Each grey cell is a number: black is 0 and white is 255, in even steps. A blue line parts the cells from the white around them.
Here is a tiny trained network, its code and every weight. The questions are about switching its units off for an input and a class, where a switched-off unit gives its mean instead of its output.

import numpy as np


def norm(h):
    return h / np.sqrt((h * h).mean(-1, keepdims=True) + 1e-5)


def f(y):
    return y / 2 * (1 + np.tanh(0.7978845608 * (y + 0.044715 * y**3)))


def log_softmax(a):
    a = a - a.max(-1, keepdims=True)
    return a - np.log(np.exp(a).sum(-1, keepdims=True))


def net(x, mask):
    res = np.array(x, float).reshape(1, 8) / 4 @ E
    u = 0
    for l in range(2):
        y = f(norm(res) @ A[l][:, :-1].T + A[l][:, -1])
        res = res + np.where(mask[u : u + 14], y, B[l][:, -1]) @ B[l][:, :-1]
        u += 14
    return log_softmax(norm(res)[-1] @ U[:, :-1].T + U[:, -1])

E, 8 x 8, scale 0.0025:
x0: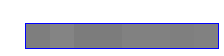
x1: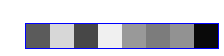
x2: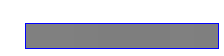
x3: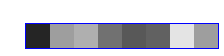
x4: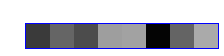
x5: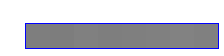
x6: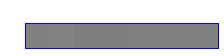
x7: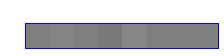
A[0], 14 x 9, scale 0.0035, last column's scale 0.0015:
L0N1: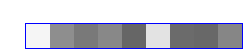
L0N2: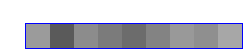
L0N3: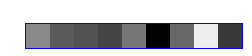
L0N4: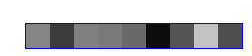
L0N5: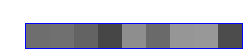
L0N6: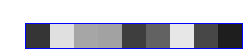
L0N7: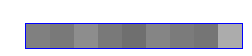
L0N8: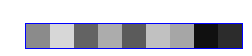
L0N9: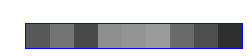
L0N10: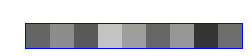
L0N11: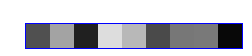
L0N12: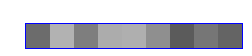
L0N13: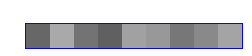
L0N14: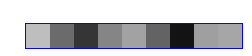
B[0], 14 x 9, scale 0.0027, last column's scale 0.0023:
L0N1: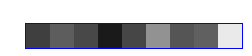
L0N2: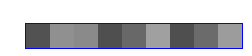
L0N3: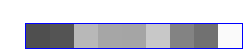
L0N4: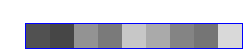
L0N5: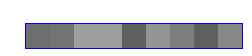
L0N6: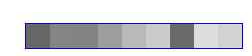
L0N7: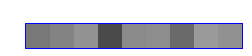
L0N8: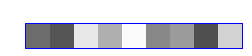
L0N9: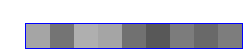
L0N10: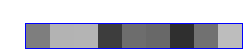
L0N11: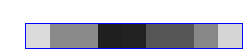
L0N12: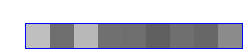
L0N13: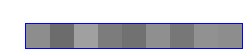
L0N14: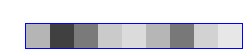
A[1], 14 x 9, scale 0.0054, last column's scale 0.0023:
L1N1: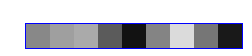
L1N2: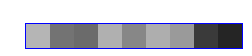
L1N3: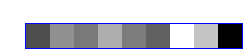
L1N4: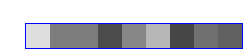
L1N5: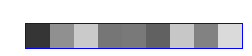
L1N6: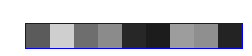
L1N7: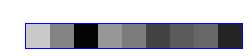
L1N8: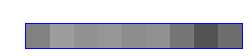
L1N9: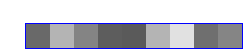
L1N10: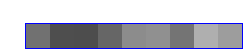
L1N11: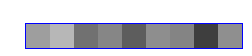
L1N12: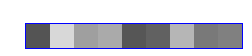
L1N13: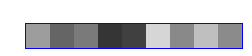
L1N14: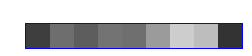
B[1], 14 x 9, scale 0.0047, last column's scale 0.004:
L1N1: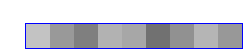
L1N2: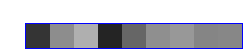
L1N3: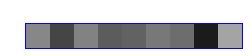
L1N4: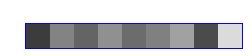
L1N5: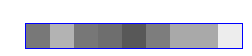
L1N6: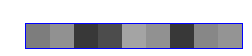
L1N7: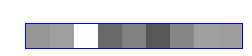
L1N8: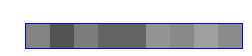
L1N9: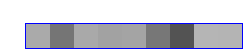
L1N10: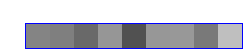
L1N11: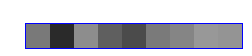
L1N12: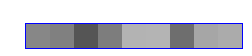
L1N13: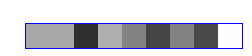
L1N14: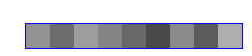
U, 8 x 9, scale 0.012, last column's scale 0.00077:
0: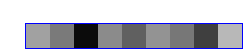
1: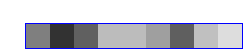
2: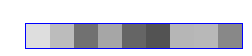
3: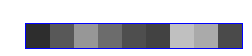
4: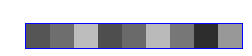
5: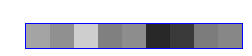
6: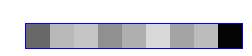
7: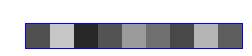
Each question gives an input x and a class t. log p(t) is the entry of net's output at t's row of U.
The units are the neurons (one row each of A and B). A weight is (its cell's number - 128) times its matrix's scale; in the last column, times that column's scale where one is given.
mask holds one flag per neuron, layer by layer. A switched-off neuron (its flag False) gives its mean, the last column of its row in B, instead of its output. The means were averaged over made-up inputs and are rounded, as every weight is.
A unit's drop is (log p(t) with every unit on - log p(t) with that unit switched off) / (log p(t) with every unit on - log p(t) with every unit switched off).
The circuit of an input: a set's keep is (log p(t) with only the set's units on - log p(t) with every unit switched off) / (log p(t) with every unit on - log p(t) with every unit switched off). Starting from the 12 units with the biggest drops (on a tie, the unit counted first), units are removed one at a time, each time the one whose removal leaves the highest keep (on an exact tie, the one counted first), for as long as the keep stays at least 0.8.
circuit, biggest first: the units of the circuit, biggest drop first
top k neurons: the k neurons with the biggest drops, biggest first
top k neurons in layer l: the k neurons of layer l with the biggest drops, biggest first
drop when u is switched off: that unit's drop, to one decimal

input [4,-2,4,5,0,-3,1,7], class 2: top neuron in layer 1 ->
[L1N5]
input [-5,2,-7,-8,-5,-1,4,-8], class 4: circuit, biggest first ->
[L1N2, L1N13]
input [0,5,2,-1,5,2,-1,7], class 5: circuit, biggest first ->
[L1N7, L0N11]
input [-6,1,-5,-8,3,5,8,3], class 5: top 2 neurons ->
[L1N7, L0N6]
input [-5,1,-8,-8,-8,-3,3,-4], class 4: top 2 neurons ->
[L1N2, L0N8]
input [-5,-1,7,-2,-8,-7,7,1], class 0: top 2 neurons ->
[L1N13, L0N1]
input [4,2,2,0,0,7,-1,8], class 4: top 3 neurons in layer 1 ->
[L1N13, L1N9, L1N1]
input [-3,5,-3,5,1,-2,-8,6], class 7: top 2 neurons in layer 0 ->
[L0N3, L0N14]
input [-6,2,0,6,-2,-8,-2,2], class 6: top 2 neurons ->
[L0N6, L1N13]
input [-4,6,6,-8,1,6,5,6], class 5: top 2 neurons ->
[L1N7, L0N3]
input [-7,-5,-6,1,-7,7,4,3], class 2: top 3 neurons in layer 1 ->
[L1N1, L1N9, L1N3]
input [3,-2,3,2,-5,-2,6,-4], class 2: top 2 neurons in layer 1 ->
[L1N1, L1N9]
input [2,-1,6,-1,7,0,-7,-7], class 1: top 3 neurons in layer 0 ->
[L0N3, L0N14, L0N4]
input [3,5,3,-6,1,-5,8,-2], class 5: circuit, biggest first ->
[L1N7]
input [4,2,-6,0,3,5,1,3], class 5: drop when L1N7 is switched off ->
0.2
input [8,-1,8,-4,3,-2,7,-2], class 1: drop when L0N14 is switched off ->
0.1
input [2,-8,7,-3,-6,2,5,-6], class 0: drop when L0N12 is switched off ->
0.0
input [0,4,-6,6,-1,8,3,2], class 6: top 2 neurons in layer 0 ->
[L0N6, L0N8]
